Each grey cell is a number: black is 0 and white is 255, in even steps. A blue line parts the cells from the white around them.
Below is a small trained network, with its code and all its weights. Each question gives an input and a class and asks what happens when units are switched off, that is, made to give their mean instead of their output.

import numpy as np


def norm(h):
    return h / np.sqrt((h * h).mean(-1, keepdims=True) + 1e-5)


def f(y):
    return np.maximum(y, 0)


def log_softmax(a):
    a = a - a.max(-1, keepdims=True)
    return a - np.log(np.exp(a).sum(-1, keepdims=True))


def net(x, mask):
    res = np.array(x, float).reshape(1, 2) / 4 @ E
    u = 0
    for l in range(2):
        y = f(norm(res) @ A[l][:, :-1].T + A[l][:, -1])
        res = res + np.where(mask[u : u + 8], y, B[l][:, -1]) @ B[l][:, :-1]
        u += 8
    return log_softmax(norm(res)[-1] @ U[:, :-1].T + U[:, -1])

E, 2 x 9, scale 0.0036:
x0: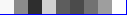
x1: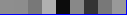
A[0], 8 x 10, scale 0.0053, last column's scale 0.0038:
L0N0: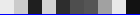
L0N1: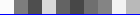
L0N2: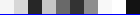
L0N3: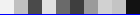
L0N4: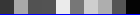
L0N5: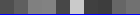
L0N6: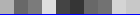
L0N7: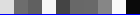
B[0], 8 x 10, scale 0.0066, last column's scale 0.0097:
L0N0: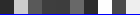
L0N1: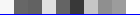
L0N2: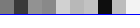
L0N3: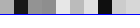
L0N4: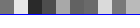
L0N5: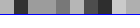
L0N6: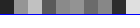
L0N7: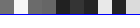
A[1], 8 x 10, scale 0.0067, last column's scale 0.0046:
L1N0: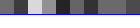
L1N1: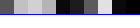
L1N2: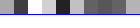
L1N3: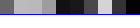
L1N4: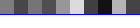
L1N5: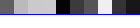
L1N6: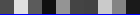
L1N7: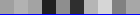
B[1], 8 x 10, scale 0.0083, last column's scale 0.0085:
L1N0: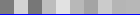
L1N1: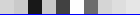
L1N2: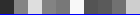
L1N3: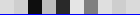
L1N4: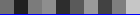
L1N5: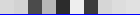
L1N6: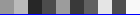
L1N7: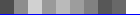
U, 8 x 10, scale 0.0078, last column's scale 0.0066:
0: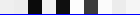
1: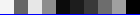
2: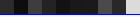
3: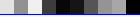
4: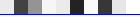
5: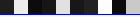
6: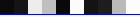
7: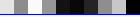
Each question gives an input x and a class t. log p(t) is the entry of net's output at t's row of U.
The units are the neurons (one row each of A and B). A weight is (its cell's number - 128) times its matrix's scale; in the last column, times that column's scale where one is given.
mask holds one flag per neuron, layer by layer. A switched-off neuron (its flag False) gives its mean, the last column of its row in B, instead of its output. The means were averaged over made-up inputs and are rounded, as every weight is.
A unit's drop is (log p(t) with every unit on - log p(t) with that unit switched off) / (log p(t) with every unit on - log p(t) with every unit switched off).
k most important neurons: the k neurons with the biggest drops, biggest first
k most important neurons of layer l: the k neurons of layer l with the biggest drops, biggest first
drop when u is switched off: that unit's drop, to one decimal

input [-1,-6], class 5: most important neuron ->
L0N7
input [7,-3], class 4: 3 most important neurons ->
L0N3, L0N2, L0N1
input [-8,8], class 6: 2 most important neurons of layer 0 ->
L0N7, L0N0
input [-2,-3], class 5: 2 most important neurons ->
L0N7, L0N0
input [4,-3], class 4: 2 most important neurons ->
L0N3, L0N2
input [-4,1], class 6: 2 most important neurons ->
L0N0, L0N7
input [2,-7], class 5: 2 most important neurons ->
L0N7, L0N3
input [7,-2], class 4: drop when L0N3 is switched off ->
1.1
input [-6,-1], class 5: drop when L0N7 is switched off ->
0.9
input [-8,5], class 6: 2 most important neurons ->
L0N7, L0N0
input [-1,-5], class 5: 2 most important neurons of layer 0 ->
L0N7, L0N0
